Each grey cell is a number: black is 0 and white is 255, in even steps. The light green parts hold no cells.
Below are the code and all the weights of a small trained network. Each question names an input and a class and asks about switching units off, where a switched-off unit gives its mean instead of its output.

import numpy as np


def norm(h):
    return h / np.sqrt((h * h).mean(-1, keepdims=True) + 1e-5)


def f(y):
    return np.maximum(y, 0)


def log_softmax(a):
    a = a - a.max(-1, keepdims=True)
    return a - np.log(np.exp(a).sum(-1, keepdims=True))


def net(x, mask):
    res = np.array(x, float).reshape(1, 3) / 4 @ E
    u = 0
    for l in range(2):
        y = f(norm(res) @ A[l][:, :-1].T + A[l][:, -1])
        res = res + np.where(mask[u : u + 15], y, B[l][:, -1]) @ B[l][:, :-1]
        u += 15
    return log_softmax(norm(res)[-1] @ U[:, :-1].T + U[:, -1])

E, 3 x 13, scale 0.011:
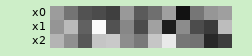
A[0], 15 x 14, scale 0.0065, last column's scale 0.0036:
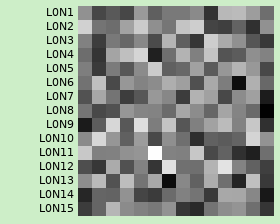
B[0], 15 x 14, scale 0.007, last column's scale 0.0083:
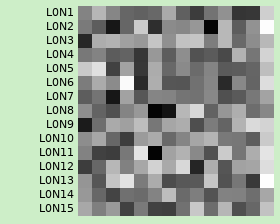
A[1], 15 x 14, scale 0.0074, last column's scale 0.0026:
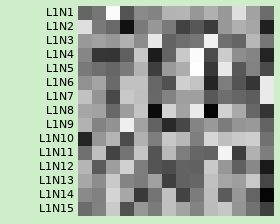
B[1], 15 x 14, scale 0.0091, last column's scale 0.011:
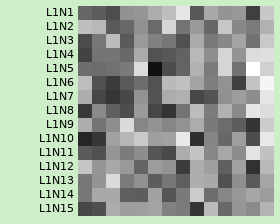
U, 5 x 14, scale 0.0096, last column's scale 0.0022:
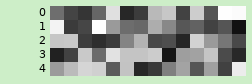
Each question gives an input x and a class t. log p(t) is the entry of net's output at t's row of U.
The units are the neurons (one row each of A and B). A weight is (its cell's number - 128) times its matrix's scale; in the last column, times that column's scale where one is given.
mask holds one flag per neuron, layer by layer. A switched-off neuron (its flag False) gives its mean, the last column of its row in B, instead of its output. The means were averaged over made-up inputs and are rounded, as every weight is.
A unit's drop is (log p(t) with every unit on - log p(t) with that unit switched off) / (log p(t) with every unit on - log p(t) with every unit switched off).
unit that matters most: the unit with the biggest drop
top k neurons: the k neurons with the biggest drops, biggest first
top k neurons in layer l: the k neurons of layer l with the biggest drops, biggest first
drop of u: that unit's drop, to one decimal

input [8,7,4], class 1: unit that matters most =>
L0N13
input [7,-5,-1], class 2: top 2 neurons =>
(L0N2 L0N5)
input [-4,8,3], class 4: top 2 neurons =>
(L0N13 L0N6)
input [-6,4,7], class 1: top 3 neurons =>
(L0N6 L0N13 L0N4)
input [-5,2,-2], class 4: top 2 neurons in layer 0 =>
(L0N6 L0N11)
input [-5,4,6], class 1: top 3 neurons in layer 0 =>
(L0N6 L0N13 L0N4)
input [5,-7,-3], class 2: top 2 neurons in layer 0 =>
(L0N5 L0N1)
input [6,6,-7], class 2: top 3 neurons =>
(L1N2 L0N14 L0N6)
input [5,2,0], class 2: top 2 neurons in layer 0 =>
(L0N2 L0N6)
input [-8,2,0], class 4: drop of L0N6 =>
0.2
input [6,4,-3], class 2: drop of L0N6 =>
0.3
